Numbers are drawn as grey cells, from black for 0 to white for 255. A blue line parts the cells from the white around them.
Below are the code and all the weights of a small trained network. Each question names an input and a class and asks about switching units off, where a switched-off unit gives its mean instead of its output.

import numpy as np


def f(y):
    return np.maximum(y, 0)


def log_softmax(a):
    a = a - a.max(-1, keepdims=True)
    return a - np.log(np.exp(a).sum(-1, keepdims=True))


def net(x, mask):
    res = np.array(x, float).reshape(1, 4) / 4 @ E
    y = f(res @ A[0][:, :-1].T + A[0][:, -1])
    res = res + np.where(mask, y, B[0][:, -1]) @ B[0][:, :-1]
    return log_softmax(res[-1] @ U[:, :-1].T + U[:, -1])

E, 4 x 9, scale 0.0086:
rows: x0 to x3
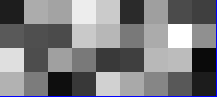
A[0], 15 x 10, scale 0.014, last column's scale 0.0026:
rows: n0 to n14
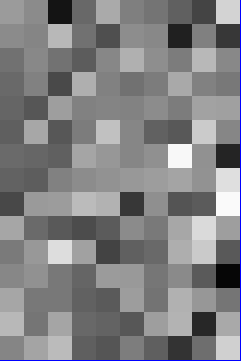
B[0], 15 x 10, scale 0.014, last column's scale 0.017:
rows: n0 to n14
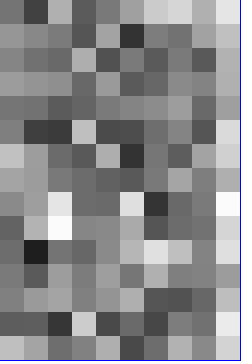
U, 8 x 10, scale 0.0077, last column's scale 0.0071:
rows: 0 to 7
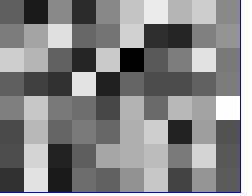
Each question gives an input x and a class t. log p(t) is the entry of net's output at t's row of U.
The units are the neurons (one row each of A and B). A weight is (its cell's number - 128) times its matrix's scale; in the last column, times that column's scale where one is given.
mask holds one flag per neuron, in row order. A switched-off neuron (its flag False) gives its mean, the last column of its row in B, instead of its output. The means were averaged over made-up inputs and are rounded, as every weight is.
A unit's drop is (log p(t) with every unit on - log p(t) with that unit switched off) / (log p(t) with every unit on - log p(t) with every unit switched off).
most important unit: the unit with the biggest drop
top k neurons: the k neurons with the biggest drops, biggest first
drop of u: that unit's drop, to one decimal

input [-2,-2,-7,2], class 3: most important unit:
n5
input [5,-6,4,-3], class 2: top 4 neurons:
n14; n1; n9; n12
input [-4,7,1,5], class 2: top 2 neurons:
n6; n10
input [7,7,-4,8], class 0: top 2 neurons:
n0; n9
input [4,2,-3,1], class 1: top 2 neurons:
n8; n13
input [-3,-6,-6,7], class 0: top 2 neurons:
n0; n13
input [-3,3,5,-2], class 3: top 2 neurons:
n13; n8
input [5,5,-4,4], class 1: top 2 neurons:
n8; n10
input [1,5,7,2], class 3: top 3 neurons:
n13; n14; n1
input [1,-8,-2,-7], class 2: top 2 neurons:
n14; n1
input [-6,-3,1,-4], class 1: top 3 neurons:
n9; n0; n12
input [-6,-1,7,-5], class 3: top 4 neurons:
n13; n8; n0; n10
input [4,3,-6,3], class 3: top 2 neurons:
n5; n9
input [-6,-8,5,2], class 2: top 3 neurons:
n14; n1; n8
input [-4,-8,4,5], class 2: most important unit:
n14
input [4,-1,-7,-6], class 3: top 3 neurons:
n5; n0; n2
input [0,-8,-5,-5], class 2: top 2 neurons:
n14; n1
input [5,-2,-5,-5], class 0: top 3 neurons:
n10; n13; n9
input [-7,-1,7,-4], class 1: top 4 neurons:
n9; n12; n5; n2
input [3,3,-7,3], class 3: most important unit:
n5
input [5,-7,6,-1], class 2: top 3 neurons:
n14; n1; n5
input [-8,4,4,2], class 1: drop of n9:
0.2
